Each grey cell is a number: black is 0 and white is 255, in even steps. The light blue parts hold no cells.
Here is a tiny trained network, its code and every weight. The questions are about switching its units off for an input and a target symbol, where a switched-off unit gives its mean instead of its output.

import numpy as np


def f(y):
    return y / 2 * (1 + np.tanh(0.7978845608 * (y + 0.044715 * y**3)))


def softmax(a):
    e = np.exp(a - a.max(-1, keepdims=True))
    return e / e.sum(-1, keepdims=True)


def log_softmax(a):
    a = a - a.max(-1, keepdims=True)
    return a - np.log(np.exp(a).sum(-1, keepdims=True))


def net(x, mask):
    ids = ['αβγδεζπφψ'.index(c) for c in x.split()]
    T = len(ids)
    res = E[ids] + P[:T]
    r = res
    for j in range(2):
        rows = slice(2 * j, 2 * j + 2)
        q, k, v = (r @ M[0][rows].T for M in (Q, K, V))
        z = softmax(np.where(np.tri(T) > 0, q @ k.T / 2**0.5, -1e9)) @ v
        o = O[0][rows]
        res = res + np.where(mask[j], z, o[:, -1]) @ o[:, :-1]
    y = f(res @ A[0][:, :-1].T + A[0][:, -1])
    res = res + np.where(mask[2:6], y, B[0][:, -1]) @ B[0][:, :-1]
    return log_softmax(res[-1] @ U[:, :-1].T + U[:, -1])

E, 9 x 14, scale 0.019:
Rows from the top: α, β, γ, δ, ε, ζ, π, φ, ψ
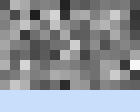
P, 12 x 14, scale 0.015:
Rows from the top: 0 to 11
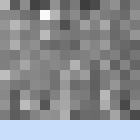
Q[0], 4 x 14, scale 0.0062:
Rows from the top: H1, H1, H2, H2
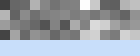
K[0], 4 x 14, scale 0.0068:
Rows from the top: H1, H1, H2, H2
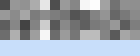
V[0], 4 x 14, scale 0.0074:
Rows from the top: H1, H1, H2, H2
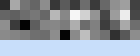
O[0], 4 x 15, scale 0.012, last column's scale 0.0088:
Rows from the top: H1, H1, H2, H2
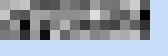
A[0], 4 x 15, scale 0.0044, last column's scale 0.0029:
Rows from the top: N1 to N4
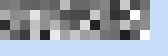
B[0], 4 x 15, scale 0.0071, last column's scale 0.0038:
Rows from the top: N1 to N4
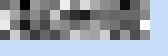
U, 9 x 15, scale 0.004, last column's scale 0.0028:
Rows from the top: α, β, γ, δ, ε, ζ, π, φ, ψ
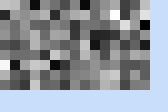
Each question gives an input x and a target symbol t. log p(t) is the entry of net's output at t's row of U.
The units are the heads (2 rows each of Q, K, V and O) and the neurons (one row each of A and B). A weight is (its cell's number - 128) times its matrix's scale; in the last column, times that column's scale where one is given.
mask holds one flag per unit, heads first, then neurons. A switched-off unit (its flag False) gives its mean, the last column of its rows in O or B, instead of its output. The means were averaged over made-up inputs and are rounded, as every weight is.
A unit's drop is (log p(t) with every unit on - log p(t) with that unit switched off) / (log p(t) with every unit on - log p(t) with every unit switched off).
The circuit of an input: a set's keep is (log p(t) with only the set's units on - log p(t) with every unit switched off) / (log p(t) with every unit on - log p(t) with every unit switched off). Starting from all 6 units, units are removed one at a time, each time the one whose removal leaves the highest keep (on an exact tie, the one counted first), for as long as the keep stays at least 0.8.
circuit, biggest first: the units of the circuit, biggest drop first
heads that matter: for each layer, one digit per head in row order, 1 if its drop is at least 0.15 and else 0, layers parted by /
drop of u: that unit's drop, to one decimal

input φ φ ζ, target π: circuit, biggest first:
H1
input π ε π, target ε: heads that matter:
10
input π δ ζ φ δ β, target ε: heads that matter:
10
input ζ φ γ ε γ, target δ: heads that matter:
11
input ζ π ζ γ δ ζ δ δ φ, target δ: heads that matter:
01
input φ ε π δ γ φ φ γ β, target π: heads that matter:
11
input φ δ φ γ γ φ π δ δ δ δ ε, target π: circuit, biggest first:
H1, H2
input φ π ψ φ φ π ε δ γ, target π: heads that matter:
11
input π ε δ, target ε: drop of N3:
-0.1
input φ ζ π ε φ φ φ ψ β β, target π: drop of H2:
0.1
